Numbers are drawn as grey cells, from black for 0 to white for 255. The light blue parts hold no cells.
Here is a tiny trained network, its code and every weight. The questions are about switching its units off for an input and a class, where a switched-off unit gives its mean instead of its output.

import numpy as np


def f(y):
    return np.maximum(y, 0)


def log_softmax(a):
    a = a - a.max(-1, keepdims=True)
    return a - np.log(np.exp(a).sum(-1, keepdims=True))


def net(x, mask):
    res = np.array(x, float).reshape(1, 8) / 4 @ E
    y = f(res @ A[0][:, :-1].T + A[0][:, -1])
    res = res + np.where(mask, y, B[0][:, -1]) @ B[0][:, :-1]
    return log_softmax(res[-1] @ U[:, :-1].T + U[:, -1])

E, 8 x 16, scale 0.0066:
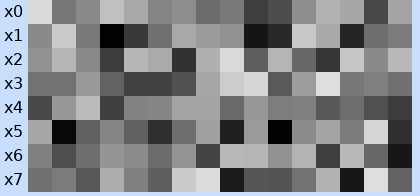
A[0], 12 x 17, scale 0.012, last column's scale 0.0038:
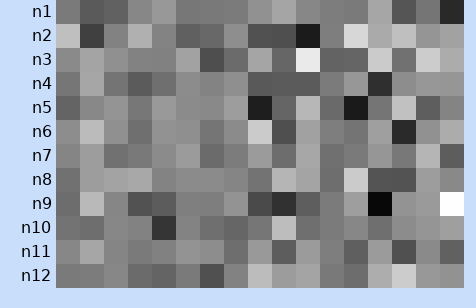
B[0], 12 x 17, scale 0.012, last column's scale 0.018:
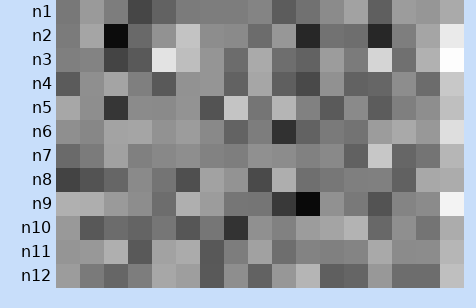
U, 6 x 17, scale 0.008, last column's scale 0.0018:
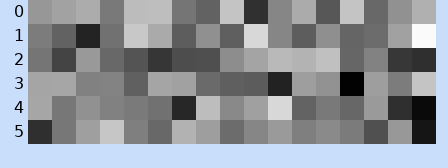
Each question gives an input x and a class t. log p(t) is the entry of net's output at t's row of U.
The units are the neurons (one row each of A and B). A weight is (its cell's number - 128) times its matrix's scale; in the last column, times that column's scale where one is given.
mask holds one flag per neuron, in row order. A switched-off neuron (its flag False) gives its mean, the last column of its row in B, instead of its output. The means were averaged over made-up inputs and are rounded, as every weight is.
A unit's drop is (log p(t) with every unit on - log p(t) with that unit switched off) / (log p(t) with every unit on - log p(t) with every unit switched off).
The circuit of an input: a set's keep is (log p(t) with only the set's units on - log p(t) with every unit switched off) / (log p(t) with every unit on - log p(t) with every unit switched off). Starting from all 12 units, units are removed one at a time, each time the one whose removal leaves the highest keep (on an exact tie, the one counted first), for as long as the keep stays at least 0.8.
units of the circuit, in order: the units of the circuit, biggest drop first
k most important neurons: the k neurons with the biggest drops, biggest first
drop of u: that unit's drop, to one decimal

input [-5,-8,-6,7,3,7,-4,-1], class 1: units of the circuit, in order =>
(n9)
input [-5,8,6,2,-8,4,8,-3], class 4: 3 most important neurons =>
(n3; n9; n2)
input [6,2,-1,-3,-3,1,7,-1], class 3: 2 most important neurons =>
(n3; n12)
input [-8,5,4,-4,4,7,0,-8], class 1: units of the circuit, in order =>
(n5; n9)
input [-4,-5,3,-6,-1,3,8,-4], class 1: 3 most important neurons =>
(n5; n9; n6)
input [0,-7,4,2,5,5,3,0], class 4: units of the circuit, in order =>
(n3; n2; n9)
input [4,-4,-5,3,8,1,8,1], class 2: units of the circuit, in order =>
(n9; n2; n3)
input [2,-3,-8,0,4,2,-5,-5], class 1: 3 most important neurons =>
(n9; n4; n6)
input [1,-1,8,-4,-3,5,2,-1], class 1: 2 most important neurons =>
(n9; n4)
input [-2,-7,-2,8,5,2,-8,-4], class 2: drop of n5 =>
0.2
